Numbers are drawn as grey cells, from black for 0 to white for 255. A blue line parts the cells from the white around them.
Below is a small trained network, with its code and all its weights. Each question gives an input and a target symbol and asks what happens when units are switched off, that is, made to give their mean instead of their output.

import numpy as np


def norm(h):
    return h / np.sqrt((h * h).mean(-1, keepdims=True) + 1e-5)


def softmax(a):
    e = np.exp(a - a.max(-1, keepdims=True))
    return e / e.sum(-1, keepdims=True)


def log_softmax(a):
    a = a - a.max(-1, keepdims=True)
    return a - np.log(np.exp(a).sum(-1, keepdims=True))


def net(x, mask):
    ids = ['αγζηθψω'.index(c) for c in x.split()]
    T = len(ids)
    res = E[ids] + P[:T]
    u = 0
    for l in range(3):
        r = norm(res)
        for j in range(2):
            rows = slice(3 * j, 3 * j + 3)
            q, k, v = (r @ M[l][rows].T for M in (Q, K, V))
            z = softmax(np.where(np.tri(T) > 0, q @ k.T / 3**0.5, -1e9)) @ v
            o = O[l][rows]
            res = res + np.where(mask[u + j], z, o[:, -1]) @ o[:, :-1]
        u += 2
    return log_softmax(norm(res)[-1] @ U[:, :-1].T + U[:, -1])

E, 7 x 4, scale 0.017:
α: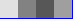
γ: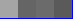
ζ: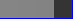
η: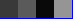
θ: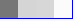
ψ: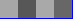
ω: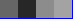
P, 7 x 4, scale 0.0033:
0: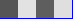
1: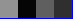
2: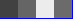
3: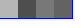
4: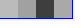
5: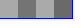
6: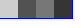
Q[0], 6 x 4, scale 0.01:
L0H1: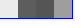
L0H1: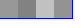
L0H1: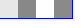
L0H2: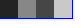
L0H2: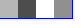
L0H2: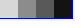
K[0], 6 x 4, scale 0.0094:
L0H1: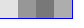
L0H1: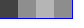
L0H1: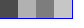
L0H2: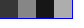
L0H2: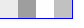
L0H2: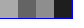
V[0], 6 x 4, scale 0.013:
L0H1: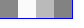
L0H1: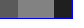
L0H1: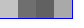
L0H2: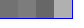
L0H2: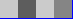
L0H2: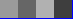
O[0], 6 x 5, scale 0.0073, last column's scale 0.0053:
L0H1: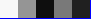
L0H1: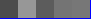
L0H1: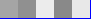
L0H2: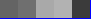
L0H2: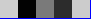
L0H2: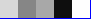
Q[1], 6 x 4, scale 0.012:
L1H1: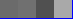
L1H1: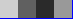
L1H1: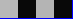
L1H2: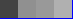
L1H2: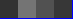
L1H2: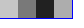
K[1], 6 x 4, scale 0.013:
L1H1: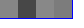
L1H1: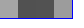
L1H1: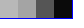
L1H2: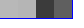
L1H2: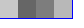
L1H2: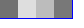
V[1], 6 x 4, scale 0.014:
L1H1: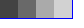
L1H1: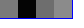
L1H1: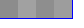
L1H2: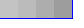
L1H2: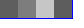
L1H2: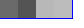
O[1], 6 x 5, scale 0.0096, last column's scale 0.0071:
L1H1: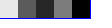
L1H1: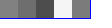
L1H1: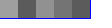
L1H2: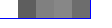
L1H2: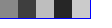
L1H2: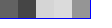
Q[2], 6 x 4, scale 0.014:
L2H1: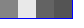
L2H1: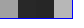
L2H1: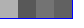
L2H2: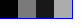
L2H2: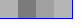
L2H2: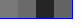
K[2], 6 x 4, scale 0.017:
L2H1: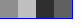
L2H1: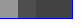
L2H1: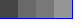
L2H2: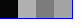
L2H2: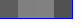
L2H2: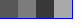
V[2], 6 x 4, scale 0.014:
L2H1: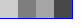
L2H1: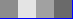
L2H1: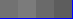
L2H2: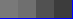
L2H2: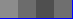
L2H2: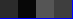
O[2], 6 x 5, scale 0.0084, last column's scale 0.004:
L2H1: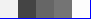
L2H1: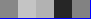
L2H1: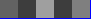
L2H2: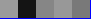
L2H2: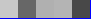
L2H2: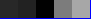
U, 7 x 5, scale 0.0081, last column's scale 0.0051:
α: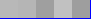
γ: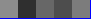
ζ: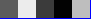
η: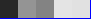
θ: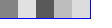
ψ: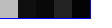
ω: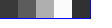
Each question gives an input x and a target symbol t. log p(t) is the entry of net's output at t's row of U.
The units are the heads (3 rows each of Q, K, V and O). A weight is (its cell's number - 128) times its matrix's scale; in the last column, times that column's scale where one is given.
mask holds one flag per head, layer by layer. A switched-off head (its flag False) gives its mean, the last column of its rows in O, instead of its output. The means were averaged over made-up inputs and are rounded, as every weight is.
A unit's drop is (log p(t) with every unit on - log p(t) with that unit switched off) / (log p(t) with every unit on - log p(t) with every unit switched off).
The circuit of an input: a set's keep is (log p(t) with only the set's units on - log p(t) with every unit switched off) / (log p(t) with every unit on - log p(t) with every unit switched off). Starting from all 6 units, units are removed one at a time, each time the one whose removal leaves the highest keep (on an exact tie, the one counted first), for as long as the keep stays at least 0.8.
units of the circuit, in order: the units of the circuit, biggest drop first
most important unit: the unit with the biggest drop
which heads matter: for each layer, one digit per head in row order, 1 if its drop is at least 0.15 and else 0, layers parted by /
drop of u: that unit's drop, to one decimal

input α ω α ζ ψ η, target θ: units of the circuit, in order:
[L0H2, L1H1]
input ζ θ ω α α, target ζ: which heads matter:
10 / 11 / 10
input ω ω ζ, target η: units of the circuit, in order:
[L1H2, L2H1]
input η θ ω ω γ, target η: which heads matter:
00 / 01 / 00
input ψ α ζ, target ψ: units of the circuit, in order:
[L0H2, L2H2]
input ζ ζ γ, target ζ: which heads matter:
10 / 11 / 00
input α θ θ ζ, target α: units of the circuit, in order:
[L1H2, L2H2]
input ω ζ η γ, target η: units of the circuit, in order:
[L1H2, L1H1]
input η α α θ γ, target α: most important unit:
L0H2
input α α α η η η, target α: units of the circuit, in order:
[L0H1, L2H2]
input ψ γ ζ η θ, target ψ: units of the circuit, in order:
[L1H1, L0H2, L2H2]
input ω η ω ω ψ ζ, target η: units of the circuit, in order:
[L2H1, L1H2]
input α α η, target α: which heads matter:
10 / 11 / 01
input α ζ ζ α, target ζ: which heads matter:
00 / 11 / 00
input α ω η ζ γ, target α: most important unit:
L0H1
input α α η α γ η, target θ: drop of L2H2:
0.2
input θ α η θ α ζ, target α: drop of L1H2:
0.4
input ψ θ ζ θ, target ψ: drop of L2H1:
0.1
